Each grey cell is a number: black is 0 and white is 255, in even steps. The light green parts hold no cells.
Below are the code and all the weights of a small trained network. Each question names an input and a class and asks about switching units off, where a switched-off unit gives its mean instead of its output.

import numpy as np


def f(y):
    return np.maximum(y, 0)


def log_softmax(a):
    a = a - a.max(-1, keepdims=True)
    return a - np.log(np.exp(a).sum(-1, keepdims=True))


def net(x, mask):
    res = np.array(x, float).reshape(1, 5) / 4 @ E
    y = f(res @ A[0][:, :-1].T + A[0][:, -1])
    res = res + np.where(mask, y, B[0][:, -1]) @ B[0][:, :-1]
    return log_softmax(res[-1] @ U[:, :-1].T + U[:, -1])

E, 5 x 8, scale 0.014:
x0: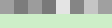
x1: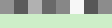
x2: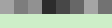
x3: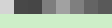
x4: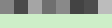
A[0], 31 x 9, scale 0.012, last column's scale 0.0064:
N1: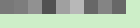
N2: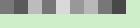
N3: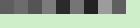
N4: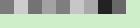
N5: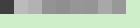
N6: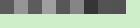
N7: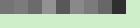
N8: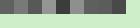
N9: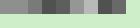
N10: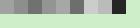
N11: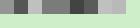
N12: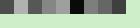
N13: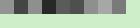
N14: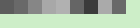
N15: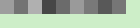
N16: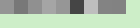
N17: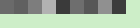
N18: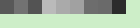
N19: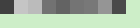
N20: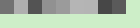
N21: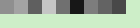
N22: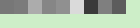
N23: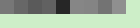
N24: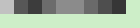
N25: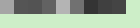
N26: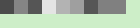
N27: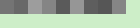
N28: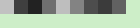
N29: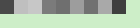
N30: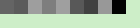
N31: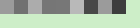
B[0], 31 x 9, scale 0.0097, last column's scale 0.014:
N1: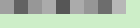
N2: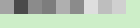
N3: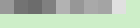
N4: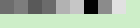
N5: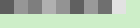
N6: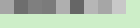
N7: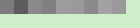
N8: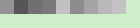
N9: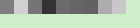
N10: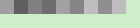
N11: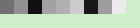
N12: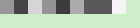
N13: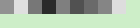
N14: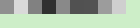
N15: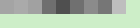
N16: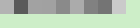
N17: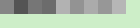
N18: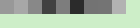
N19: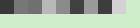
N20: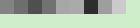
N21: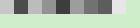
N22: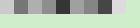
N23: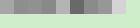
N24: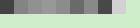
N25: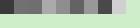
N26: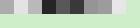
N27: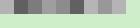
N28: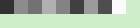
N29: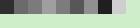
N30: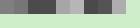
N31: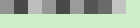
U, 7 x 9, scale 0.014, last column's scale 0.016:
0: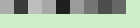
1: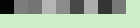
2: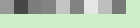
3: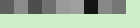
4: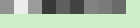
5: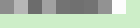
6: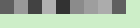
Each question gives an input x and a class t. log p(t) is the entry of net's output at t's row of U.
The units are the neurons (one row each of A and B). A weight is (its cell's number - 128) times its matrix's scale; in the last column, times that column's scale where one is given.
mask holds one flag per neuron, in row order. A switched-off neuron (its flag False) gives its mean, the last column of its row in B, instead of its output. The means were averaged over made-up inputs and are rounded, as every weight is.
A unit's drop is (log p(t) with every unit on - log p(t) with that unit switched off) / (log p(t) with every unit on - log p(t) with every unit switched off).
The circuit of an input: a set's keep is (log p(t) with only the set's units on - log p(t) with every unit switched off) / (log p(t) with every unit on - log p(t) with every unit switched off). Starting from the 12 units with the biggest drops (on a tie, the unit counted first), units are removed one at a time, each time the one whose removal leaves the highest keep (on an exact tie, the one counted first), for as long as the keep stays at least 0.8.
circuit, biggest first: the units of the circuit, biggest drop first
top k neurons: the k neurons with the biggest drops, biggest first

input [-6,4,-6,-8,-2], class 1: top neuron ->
N29
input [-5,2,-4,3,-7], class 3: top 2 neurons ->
N4, N20
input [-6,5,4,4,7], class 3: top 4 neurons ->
N11, N13, N2, N30
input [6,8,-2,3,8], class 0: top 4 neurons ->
N22, N31, N1, N4
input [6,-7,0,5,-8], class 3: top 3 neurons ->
N4, N20, N22
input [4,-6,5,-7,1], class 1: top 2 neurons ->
N19, N22
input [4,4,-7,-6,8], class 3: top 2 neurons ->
N11, N30
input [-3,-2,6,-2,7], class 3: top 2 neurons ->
N11, N26
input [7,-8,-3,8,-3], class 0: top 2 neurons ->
N21, N12
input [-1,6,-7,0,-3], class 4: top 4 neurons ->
N26, N18, N12, N21
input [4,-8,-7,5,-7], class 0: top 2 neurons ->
N21, N12
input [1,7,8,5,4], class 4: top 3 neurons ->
N13, N12, N21
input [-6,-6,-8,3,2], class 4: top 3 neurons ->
N26, N14, N18
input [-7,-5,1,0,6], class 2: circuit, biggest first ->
N3
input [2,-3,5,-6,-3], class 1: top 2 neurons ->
N19, N26
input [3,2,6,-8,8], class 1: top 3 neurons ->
N19, N29, N4
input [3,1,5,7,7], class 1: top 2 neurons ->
N28, N25
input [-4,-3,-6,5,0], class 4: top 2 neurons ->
N26, N18
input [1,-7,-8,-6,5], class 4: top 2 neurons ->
N14, N26
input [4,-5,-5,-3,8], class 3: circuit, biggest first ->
N11
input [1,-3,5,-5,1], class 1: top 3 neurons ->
N26, N19, N14
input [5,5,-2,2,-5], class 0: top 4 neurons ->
N22, N11, N1, N3
